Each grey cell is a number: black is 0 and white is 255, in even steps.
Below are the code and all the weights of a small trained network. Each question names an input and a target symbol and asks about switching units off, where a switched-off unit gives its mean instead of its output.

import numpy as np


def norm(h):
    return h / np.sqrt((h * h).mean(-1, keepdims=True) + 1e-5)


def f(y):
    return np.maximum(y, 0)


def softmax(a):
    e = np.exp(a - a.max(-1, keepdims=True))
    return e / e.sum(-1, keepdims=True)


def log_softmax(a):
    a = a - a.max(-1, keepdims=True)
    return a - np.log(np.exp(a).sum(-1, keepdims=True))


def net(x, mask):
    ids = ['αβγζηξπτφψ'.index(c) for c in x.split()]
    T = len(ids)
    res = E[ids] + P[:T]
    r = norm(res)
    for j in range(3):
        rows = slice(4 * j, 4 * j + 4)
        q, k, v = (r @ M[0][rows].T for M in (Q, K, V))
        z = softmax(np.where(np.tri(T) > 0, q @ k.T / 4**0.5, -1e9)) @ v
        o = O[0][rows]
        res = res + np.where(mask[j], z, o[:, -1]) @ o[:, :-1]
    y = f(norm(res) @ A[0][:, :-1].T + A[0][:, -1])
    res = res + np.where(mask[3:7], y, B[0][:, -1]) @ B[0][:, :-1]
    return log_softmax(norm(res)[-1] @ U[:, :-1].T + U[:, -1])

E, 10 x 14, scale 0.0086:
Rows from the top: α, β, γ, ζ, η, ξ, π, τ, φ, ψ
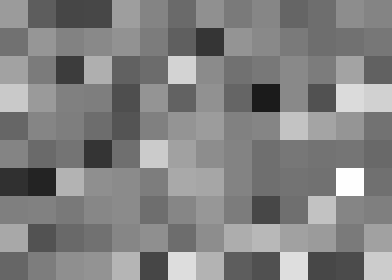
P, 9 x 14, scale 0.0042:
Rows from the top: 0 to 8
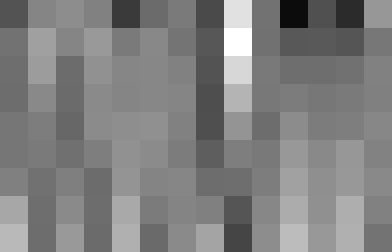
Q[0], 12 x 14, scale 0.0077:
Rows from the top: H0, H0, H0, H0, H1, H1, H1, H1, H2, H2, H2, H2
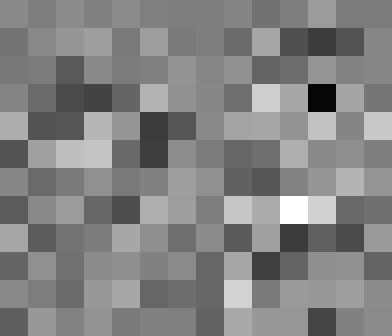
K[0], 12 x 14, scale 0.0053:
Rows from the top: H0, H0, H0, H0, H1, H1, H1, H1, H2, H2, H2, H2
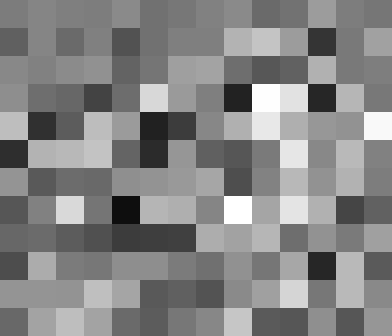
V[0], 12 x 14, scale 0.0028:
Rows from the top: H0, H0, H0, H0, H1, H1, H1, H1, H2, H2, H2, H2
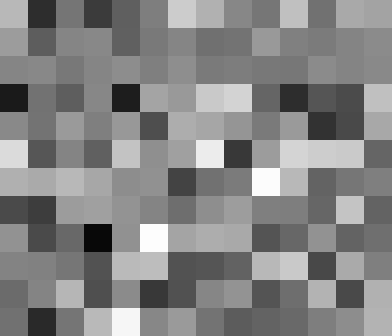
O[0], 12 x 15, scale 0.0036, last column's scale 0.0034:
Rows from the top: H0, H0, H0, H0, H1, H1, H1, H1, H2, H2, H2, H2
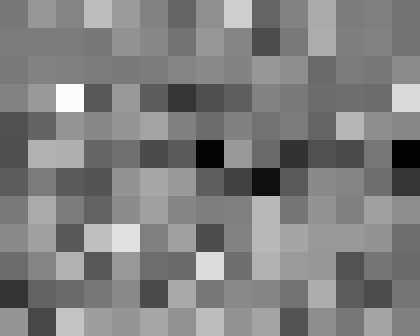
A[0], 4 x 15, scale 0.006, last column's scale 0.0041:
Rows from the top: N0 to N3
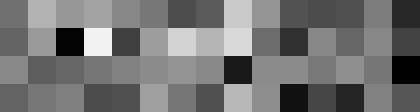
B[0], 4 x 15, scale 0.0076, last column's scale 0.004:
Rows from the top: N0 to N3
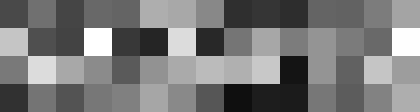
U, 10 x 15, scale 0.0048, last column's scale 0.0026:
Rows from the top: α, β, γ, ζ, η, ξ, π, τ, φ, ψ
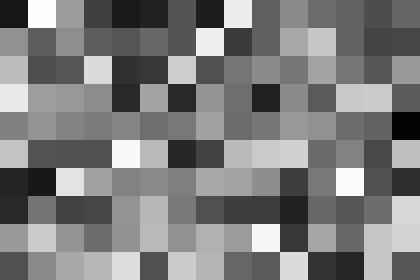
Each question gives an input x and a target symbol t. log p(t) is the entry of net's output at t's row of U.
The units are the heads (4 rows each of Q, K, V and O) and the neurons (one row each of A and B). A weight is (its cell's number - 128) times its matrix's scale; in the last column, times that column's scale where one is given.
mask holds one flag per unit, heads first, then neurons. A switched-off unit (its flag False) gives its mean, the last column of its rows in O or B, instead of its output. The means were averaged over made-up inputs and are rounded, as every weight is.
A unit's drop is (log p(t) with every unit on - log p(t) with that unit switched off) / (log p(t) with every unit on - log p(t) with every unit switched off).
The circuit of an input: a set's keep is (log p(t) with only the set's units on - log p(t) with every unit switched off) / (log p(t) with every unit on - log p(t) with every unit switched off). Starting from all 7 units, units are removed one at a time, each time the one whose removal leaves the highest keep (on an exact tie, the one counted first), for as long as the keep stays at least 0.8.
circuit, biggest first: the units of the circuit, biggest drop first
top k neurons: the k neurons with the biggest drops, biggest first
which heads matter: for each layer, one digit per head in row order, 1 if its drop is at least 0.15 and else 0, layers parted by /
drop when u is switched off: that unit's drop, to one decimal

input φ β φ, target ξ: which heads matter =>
000
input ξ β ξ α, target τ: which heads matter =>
110
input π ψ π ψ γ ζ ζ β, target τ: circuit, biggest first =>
N0; N1
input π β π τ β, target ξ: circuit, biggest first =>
H1; N1; N3
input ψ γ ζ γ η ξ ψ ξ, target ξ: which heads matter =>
001
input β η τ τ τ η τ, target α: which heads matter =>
010
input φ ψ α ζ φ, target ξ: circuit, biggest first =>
N1; N2
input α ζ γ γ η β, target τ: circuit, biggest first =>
N0
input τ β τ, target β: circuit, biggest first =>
H0; N1; H1
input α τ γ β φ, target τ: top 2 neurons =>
N3; N1
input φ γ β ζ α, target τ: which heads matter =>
010
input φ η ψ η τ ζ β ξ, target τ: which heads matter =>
010
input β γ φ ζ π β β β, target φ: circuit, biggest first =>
N2; H1; H0; N1
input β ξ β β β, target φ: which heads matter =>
110
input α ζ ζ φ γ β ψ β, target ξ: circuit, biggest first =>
N1; N3
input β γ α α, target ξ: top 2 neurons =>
N1; N2
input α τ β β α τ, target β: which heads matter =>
000
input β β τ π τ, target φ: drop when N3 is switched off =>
0.1
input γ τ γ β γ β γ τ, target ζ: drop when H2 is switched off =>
0.6
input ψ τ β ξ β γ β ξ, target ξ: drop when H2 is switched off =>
0.2
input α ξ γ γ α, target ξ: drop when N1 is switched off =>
0.3
